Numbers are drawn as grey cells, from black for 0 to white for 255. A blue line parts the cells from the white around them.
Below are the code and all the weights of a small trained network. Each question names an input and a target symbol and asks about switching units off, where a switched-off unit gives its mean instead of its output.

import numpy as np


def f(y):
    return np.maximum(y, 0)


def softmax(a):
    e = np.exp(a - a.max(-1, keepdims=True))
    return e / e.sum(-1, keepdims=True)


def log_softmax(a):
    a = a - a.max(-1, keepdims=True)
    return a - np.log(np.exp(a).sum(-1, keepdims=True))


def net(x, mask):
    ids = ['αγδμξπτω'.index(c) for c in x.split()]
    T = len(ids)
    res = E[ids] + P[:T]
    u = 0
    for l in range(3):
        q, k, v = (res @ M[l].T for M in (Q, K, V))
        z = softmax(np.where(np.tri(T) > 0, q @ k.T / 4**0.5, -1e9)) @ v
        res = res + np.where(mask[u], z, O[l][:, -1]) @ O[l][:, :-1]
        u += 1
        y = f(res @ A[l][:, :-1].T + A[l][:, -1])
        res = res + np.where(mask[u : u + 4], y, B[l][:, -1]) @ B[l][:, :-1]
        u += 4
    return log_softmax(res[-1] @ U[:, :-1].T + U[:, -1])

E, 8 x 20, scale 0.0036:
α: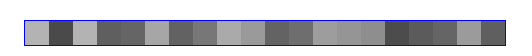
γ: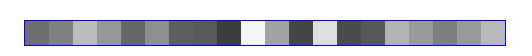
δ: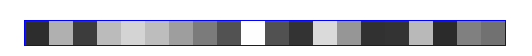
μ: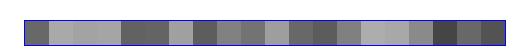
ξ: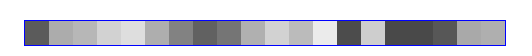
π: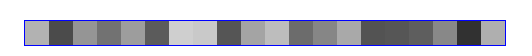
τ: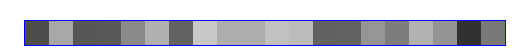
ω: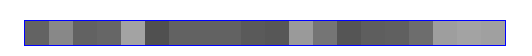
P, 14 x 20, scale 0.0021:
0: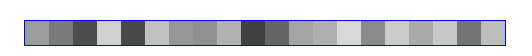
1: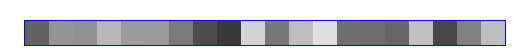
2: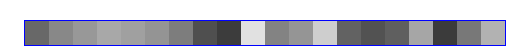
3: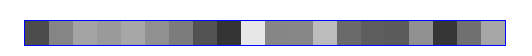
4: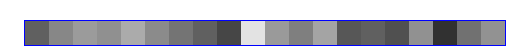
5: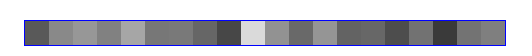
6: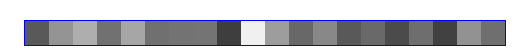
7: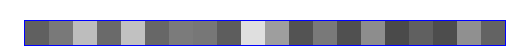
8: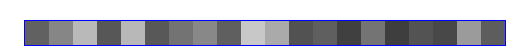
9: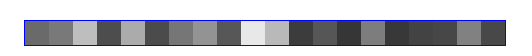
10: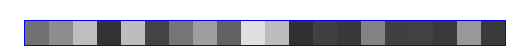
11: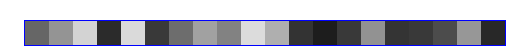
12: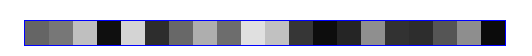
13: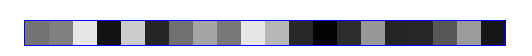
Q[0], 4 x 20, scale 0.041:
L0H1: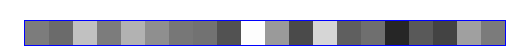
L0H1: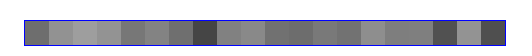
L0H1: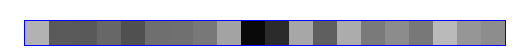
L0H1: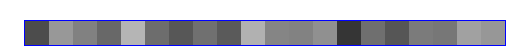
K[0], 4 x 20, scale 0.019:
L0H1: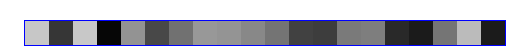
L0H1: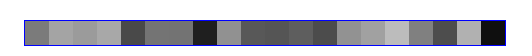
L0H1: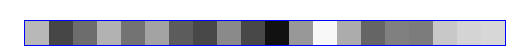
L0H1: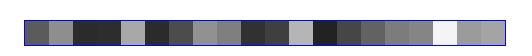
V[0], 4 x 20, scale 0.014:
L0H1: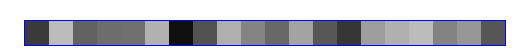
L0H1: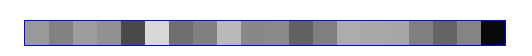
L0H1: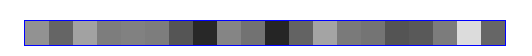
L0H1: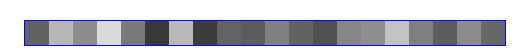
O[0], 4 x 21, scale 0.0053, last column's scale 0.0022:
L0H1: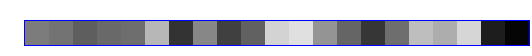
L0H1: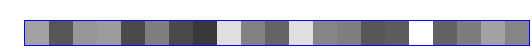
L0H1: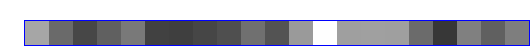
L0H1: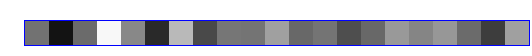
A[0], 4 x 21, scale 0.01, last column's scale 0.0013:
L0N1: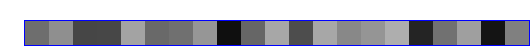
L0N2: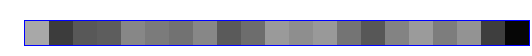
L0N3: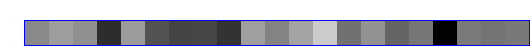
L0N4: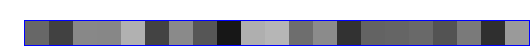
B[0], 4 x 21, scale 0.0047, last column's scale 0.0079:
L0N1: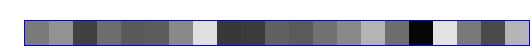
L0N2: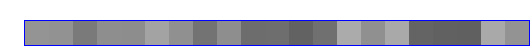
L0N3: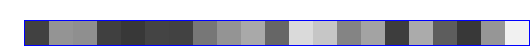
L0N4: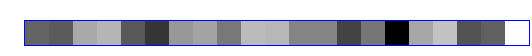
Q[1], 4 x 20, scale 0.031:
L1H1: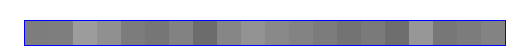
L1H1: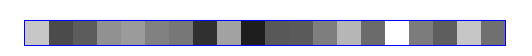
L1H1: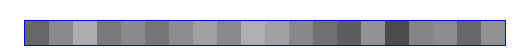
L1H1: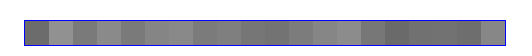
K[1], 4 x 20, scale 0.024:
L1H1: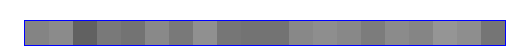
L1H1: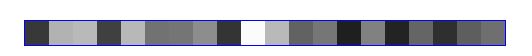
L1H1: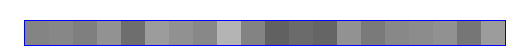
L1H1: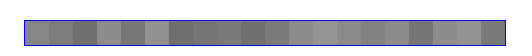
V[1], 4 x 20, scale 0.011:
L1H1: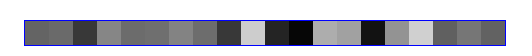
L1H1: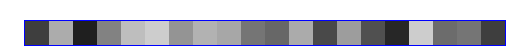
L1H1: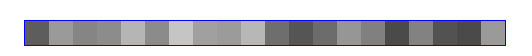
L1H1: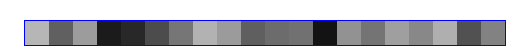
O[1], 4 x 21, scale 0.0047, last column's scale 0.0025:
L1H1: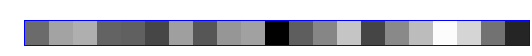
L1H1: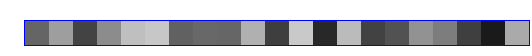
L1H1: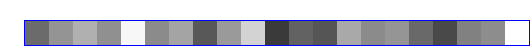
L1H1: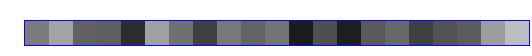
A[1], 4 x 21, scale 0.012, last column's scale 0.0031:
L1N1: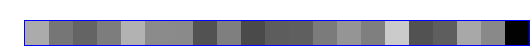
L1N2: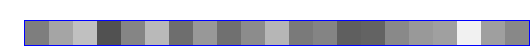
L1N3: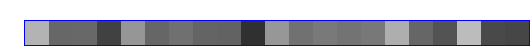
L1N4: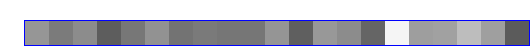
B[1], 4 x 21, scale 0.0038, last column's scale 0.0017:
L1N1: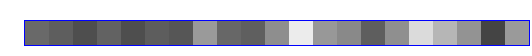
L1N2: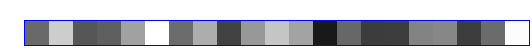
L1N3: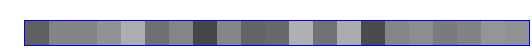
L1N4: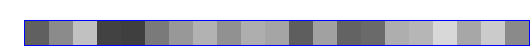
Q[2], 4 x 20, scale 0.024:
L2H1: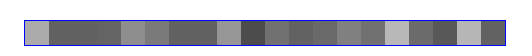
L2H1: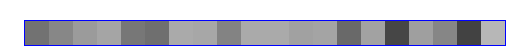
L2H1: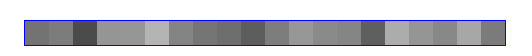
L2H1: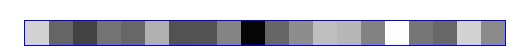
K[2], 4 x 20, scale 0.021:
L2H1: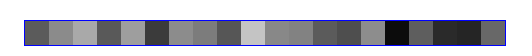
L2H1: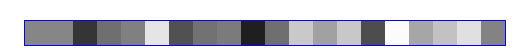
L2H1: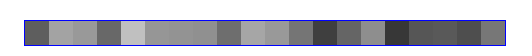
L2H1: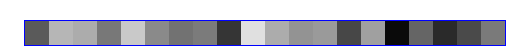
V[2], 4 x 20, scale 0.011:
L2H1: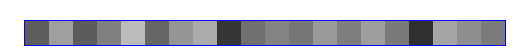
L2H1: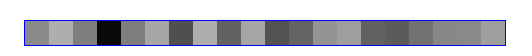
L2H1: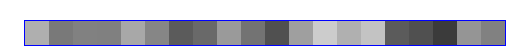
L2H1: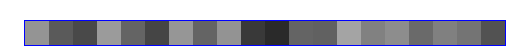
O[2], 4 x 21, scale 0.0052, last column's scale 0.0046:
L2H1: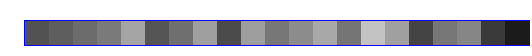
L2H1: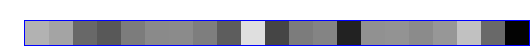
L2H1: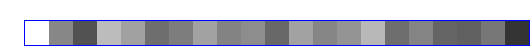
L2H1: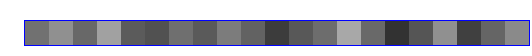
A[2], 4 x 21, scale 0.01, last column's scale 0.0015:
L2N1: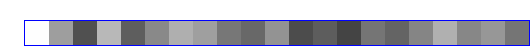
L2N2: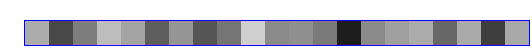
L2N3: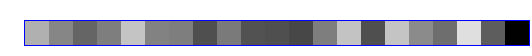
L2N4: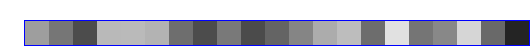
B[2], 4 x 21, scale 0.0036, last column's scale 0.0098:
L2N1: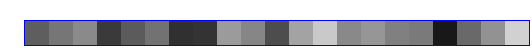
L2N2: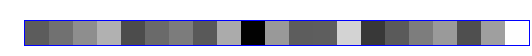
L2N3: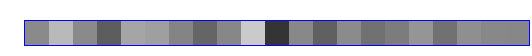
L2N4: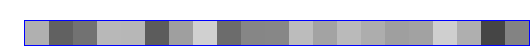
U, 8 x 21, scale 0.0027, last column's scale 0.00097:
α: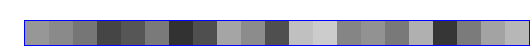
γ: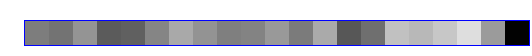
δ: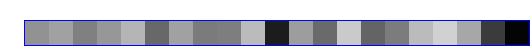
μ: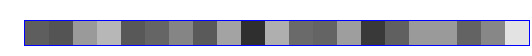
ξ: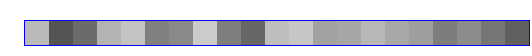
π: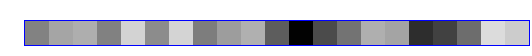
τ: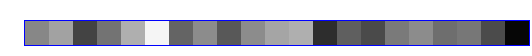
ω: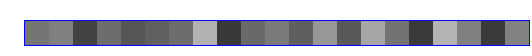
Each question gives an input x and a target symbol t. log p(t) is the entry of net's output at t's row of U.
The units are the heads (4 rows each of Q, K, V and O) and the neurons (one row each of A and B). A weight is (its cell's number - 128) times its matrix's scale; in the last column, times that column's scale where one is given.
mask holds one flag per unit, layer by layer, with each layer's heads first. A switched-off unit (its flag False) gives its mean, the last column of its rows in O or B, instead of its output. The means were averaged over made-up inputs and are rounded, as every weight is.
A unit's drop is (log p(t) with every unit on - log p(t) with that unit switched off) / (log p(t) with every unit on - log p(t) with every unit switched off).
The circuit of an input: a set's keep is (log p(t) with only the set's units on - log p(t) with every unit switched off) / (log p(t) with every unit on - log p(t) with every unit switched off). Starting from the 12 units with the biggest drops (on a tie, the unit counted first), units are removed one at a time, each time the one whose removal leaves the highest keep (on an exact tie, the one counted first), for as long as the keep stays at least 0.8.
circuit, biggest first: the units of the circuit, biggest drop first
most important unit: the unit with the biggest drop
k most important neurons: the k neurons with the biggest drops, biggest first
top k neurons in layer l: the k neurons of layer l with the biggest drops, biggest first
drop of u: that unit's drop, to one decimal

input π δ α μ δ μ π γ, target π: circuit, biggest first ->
L0H1; L1H1
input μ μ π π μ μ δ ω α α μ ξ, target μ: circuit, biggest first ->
L0H1; L2H1
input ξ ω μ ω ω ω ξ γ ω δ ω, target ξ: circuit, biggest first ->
L1H1; L2H1
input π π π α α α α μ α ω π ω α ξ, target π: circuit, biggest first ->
L1H1; L0H1
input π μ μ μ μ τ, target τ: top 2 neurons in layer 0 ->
L0N4; L0N3
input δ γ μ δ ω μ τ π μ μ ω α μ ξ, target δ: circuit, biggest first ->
L1H1
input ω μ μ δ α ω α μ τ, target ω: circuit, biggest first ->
L2H1; L0H1; L0N1
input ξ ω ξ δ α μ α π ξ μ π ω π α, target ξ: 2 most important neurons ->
L0N3; L2N1
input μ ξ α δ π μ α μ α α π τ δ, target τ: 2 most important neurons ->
L1N2; L2N2
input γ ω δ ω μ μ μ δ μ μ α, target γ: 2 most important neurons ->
L1N4; L1N2
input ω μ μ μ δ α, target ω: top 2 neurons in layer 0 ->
L0N3; L0N1
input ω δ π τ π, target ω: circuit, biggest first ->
L2H1; L0H1; L0N1; L1H1
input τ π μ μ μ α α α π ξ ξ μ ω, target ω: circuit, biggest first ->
L0N1; L0H1
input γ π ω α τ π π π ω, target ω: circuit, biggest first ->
L0H1; L0N1
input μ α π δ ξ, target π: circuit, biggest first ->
L0H1
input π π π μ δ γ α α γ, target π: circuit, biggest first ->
L1H1; L0H1
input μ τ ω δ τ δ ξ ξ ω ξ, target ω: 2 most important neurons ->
L0N1; L2N2
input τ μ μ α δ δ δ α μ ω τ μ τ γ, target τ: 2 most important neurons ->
L0N4; L0N3
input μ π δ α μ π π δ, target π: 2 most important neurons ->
L2N2; L0N4
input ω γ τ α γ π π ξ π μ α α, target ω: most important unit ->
L0N3
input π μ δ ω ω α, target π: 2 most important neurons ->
L0N4; L0N3
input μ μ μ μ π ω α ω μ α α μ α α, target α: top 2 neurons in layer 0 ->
L0N4; L0N1
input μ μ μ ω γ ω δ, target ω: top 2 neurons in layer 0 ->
L0N1; L0N4
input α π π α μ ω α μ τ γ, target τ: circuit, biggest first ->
L0H1; L1N2
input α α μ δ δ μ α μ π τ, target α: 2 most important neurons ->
L2N1; L0N4
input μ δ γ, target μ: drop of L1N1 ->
0.0
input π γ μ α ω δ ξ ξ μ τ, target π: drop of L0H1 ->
0.5
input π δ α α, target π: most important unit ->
L1H1
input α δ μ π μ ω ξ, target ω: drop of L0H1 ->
1.0
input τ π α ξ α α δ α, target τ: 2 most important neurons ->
L0N3; L2N1
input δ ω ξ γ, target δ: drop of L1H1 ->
1.4
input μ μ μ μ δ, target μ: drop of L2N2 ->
-0.1
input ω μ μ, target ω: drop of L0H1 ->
0.8
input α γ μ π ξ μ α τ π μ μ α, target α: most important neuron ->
L0N3
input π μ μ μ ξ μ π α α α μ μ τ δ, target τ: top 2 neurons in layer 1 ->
L1N2; L1N1
